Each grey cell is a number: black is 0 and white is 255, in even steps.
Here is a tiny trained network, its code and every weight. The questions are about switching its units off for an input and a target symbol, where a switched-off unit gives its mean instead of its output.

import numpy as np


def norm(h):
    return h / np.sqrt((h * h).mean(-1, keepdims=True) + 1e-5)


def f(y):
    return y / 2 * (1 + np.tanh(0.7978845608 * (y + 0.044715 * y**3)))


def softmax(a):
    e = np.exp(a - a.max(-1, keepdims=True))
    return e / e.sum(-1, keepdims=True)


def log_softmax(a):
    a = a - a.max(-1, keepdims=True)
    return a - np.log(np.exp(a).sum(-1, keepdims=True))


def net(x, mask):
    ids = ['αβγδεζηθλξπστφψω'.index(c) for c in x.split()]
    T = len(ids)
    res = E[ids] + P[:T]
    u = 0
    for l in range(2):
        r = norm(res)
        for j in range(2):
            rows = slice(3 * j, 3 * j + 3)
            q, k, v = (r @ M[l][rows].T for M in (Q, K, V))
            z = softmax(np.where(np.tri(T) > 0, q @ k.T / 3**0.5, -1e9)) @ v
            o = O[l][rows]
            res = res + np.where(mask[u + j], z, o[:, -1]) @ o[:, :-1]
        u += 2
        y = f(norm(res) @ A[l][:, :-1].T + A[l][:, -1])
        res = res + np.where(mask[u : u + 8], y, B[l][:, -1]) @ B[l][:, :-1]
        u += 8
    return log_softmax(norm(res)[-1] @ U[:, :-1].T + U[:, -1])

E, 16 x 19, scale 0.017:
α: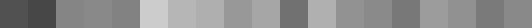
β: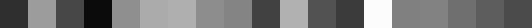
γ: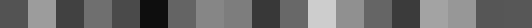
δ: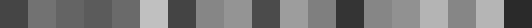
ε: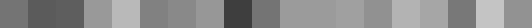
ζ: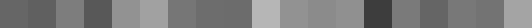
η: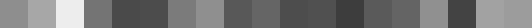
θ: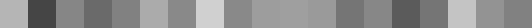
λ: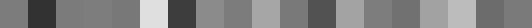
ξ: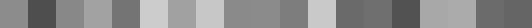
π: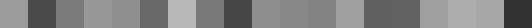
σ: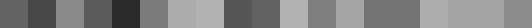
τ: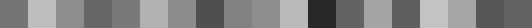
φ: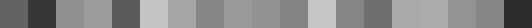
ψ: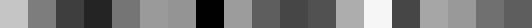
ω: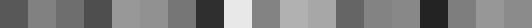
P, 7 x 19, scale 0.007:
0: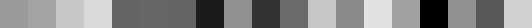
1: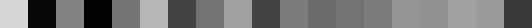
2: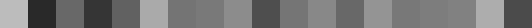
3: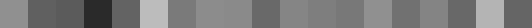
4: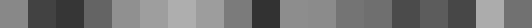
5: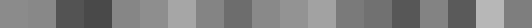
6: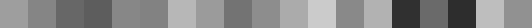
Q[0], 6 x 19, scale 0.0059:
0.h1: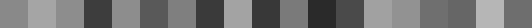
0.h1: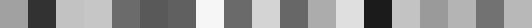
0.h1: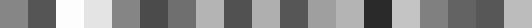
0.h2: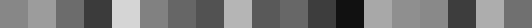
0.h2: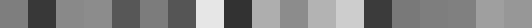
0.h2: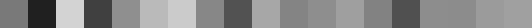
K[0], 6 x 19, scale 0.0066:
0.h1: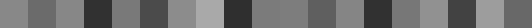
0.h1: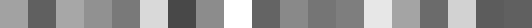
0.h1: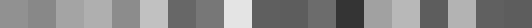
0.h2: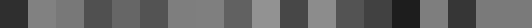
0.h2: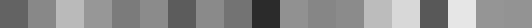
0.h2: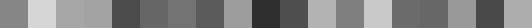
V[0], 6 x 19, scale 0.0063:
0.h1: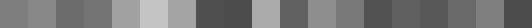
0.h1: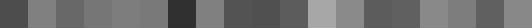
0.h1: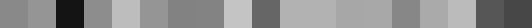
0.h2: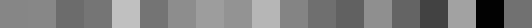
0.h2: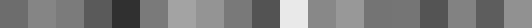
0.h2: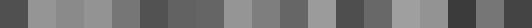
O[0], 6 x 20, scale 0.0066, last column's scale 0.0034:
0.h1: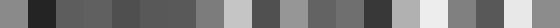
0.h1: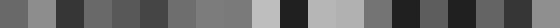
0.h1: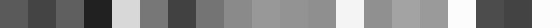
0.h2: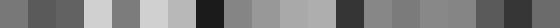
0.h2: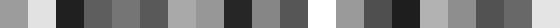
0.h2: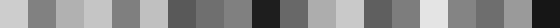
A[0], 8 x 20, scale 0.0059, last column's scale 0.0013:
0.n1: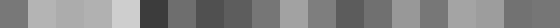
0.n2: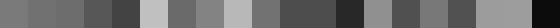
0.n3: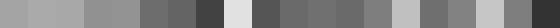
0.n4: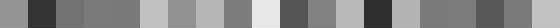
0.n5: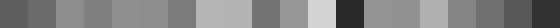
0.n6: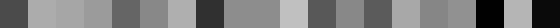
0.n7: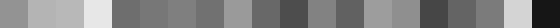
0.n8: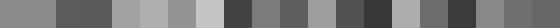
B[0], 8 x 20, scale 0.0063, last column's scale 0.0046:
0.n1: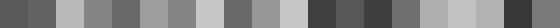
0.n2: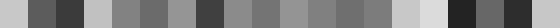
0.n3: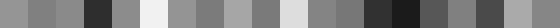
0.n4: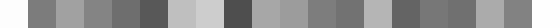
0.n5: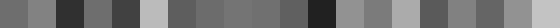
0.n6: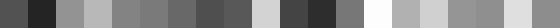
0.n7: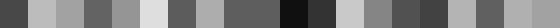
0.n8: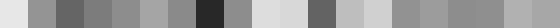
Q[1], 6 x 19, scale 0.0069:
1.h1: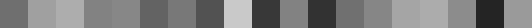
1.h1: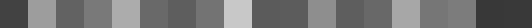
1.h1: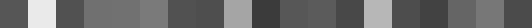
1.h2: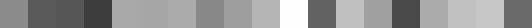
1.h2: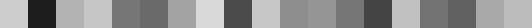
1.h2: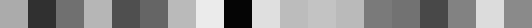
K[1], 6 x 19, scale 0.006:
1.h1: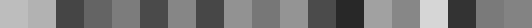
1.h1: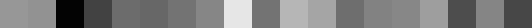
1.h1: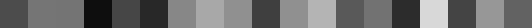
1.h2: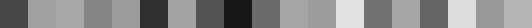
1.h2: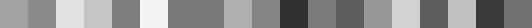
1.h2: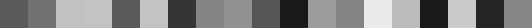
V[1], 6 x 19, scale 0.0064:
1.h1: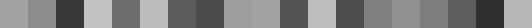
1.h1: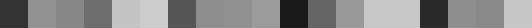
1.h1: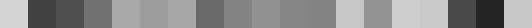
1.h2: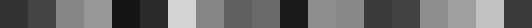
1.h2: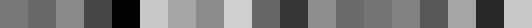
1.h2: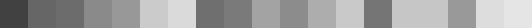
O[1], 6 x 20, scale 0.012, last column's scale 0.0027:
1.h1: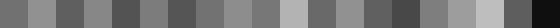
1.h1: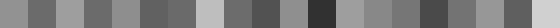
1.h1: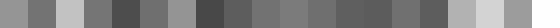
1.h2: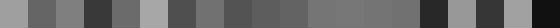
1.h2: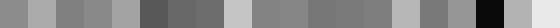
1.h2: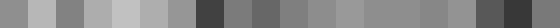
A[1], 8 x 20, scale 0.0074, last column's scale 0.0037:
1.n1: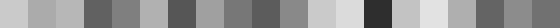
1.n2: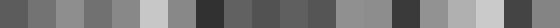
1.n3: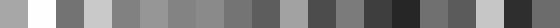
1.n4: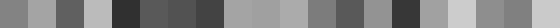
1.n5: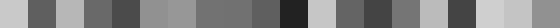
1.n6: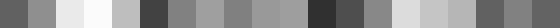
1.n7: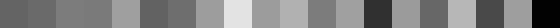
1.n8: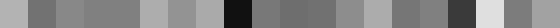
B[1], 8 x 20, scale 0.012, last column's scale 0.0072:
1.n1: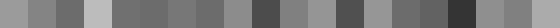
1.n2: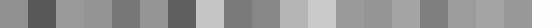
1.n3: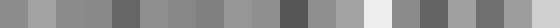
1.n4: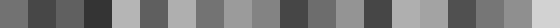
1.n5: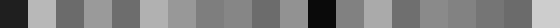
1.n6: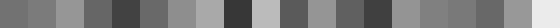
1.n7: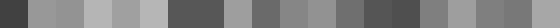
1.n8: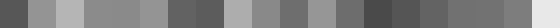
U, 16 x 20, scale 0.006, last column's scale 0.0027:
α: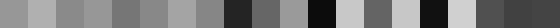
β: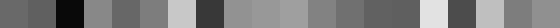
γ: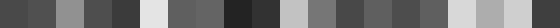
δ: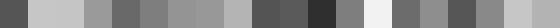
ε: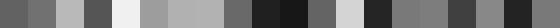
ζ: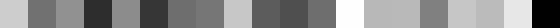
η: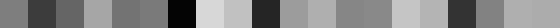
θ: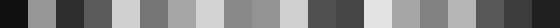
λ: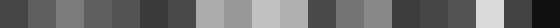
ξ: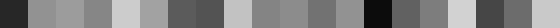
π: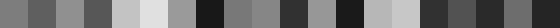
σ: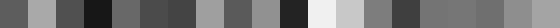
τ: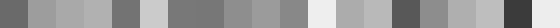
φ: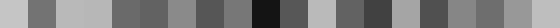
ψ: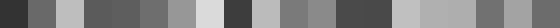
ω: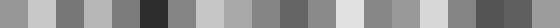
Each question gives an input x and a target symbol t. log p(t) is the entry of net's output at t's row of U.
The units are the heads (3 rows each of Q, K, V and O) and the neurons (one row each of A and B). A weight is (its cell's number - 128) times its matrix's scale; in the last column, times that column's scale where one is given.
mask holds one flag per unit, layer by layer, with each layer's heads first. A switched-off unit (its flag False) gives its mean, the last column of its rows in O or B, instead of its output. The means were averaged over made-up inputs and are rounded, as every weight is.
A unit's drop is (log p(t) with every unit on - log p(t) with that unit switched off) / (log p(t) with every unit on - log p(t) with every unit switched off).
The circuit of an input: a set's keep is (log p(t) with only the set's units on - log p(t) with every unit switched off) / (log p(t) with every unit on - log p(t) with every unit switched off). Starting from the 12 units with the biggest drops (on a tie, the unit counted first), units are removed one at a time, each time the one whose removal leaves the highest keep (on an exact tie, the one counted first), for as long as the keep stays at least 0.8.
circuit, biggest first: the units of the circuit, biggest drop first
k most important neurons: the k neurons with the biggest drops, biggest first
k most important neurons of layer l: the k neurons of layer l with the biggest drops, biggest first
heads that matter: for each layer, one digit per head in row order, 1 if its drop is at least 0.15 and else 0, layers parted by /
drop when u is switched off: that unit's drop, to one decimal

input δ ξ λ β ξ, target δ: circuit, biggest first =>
(1.n5 0.h2)
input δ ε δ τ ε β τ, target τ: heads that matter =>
00 / 01
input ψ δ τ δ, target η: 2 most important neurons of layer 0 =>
(0.n4 0.n5)
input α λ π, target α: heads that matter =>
00 / 11
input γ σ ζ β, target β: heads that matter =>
10 / 00
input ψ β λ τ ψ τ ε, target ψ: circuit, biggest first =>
(1.n6 1.h2 0.h2)
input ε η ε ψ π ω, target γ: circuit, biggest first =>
(1.h2 0.h1)
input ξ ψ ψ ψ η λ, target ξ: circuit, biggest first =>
(1.h2 1.n7)
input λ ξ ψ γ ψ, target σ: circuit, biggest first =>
(0.h1)
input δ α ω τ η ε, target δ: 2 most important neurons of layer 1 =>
(1.n5 1.n1)
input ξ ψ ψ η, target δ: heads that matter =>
00 / 00
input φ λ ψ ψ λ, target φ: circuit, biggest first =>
(1.h2 1.n1 0.h2 1.h1)
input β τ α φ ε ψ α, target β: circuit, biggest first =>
(0.h2 1.h1 1.n4)
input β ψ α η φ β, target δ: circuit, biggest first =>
(0.h1)
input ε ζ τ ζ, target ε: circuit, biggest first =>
(1.h1 0.h2 1.h2)
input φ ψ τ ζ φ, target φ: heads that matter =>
01 / 01
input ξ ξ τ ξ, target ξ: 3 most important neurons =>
(1.n7 0.n5 0.n2)
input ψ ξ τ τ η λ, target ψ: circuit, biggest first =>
(1.n6 1.h2 0.h1)
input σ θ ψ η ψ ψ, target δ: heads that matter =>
10 / 00
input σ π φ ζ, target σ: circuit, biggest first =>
(0.h2)
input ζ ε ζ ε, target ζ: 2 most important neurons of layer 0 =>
(0.n7 0.n6)
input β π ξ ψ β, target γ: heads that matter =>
00 / 01
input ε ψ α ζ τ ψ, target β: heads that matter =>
10 / 00
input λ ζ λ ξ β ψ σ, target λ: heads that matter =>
01 / 00
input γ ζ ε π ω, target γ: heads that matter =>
10 / 01
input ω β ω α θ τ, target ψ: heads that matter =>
10 / 00
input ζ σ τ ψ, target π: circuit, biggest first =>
(1.h1)
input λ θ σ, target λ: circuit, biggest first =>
(0.h2 1.h1)
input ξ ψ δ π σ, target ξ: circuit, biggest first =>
(1.h2 1.n7)
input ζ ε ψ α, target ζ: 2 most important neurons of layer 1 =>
(1.n4 1.n3)
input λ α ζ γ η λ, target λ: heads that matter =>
00 / 00
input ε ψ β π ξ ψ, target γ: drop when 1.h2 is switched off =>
0.6
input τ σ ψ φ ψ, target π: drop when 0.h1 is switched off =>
0.1
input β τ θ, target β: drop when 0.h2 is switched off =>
1.0
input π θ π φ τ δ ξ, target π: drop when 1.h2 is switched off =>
0.2
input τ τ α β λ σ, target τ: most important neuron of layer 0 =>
(0.n6)
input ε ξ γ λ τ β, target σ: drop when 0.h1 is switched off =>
0.2
